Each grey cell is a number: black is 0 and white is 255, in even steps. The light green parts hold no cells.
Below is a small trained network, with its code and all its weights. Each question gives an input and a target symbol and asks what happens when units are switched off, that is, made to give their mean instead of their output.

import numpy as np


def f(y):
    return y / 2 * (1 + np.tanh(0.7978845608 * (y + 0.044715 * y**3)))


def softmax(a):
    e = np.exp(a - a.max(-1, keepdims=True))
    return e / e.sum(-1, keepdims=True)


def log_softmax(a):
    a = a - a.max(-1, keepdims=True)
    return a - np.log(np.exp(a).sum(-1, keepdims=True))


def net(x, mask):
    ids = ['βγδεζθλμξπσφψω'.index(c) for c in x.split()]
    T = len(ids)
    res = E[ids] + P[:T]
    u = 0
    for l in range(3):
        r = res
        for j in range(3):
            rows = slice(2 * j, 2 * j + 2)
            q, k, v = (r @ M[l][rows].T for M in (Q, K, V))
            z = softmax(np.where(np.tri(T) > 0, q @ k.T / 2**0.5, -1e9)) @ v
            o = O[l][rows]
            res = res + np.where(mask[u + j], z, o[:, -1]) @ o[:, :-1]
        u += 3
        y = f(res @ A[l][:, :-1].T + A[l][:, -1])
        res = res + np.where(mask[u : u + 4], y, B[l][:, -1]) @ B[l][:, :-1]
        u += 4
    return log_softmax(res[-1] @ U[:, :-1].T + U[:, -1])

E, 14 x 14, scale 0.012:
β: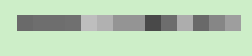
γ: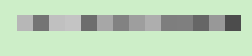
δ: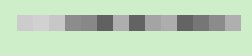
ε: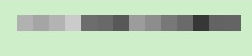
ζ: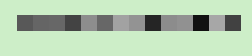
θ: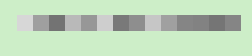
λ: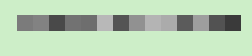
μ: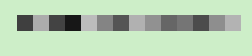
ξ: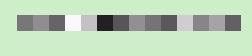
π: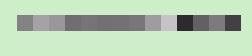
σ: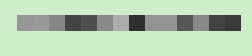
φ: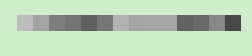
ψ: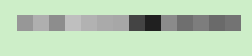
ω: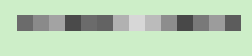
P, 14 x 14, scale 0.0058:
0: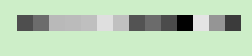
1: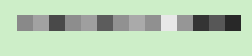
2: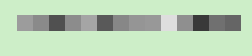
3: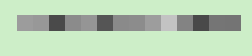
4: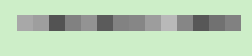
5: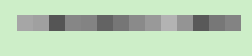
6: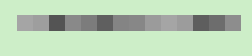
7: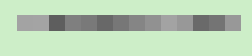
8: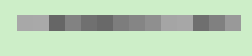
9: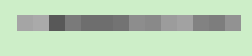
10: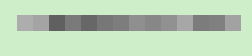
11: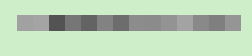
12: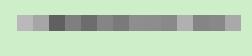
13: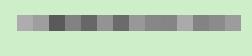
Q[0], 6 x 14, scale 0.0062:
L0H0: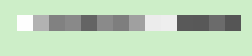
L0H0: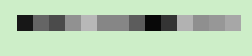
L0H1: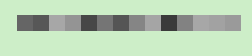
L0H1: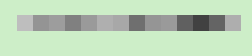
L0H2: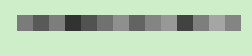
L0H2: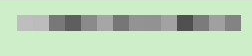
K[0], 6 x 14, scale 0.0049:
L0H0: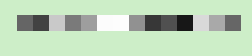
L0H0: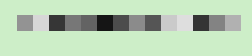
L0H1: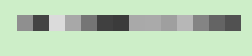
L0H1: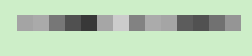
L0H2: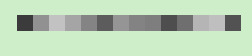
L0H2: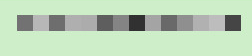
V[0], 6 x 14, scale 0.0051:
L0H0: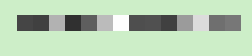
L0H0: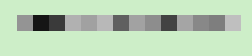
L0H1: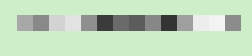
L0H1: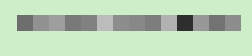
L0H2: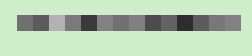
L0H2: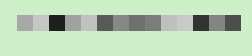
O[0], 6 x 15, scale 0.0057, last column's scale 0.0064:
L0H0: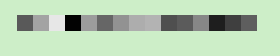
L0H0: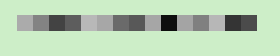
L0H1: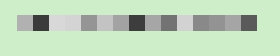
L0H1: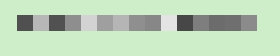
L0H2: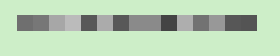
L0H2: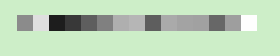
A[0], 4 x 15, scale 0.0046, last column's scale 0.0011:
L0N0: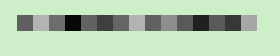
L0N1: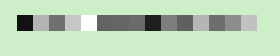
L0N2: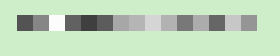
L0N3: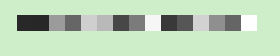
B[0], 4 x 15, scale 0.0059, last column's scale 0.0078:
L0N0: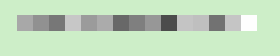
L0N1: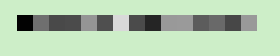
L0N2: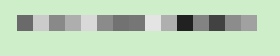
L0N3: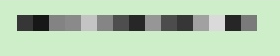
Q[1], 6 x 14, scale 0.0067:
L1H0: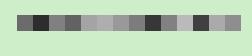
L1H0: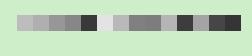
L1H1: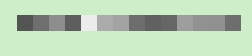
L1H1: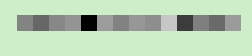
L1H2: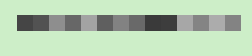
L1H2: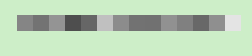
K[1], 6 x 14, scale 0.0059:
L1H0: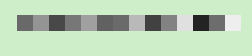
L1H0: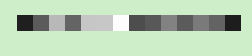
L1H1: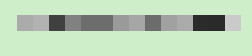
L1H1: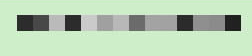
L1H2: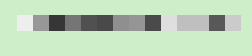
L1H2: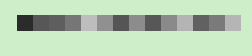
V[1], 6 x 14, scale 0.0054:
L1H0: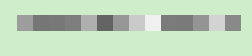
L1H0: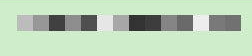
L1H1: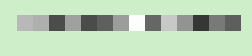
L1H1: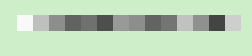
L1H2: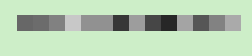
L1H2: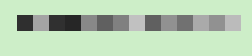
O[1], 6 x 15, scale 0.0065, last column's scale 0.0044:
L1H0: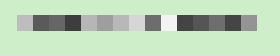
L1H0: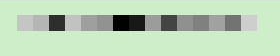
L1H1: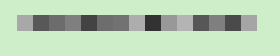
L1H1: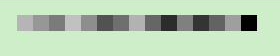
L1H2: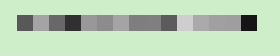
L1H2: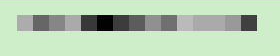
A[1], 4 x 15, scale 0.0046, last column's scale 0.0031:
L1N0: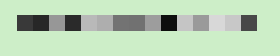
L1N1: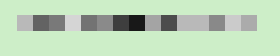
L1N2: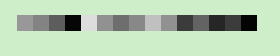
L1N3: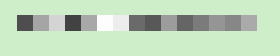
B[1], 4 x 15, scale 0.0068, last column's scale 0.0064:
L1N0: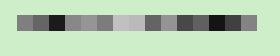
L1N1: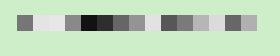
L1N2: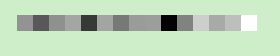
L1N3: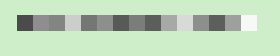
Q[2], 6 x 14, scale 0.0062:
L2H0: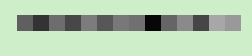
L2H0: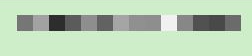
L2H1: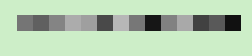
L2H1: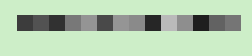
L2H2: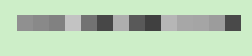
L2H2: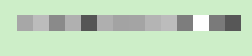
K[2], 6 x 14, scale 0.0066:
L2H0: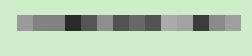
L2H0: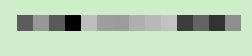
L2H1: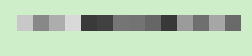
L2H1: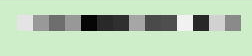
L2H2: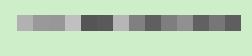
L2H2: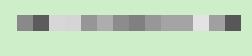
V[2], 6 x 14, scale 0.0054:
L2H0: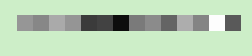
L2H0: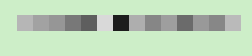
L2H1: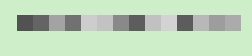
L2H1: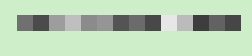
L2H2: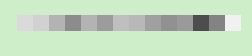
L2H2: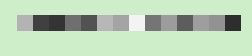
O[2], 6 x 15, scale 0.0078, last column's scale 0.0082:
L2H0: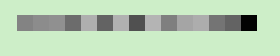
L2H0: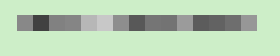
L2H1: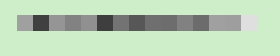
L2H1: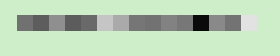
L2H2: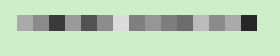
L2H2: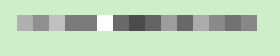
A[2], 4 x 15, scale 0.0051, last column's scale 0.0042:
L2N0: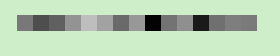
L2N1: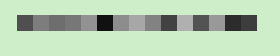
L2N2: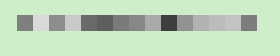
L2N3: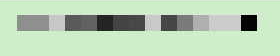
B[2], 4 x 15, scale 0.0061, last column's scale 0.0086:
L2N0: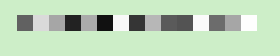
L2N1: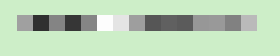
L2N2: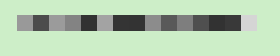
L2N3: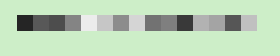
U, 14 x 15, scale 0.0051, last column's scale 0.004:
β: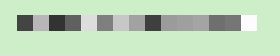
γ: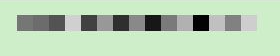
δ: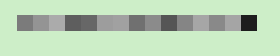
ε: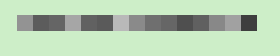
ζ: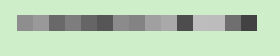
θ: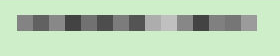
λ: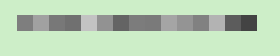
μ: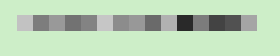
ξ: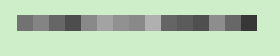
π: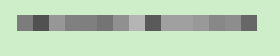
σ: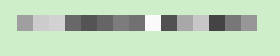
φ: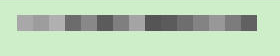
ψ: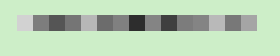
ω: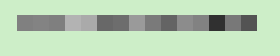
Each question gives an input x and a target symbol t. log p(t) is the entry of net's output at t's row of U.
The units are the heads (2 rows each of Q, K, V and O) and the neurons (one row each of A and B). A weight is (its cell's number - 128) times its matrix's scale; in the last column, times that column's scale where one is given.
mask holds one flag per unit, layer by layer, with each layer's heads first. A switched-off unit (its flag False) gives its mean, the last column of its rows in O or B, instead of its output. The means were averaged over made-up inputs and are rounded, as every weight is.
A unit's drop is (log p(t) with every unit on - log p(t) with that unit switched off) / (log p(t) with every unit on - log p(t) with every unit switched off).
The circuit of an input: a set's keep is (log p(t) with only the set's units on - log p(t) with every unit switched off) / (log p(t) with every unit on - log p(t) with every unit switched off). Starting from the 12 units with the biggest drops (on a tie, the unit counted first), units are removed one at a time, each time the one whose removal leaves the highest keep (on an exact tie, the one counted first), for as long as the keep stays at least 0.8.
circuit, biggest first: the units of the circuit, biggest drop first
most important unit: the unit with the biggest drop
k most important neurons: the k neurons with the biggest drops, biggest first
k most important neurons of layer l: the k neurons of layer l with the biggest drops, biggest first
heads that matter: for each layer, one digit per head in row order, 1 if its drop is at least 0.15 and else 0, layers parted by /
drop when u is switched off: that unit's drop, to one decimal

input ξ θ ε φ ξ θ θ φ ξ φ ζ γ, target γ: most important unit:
L1H2
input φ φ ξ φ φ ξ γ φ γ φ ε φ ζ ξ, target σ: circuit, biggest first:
(L2H0 L0H1 L1N1)
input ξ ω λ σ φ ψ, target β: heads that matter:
010 / 010 / 010
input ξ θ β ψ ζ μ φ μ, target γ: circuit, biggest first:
(L1H2 L2N0)
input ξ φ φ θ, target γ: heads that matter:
010 / 011 / 100
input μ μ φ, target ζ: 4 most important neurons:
(L1N0 L0N1 L2N3 L0N3)
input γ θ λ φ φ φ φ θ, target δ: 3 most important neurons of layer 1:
(L1N3 L1N2 L1N0)
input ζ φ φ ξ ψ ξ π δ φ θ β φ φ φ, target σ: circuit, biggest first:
(L1H2 L2H1 L2H0)
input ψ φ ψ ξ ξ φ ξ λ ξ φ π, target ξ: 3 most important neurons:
(L2N3 L0N1 L1N3)
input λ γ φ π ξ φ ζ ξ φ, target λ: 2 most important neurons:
(L0N3 L2N3)
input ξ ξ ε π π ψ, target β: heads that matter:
010 / 010 / 110
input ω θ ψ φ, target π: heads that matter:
101 / 110 / 010
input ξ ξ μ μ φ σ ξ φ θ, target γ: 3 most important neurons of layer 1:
(L1N0 L1N3 L1N2)
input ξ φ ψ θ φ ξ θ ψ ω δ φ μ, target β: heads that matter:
010 / 110 / 110
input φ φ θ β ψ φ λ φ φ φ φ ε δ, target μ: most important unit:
L2H2
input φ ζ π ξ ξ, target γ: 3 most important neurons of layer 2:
(L2N0 L2N2 L2N3)
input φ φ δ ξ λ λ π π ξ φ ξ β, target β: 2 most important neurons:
(L0N0 L1N2)
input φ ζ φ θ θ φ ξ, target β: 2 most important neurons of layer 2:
(L2N0 L2N2)
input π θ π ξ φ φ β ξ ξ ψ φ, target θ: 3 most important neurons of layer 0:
(L0N1 L0N3 L0N0)
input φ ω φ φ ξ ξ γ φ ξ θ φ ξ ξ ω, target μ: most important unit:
L2H2
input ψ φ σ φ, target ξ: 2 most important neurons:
(L2N3 L0N1)
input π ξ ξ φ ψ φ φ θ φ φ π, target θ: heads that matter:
011 / 010 / 011
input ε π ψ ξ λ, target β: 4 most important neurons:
(L1N3 L1N1 L2N2 L2N0)
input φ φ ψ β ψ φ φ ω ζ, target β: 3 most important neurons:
(L1N2 L0N1 L2N2)
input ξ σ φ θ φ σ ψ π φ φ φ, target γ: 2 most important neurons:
(L1N0 L2N0)
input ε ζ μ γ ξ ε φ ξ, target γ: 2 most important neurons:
(L0N0 L1N1)
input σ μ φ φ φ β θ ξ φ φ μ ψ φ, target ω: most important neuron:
(L1N2)
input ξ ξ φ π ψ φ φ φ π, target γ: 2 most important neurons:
(L1N0 L2N0)
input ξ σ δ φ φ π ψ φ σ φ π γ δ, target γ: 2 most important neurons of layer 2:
(L2N0 L2N2)
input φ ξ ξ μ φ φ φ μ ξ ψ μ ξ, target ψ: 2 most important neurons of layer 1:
(L1N1 L1N3)
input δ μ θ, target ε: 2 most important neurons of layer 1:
(L1N2 L1N3)
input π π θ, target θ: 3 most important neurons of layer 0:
(L0N1 L0N3 L0N0)
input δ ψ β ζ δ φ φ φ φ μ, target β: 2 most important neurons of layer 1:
(L1N2 L1N1)
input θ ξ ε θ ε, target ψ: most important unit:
L2H1
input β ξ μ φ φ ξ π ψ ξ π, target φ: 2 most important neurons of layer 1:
(L1N0 L1N3)
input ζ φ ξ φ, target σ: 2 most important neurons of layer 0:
(L0N0 L0N1)
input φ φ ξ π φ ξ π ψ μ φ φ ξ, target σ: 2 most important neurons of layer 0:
(L0N0 L0N1)
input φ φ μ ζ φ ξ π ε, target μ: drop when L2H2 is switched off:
0.4
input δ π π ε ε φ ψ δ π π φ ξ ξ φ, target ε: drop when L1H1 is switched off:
0.2
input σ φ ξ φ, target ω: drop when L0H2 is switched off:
0.3
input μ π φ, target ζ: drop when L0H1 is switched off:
0.2
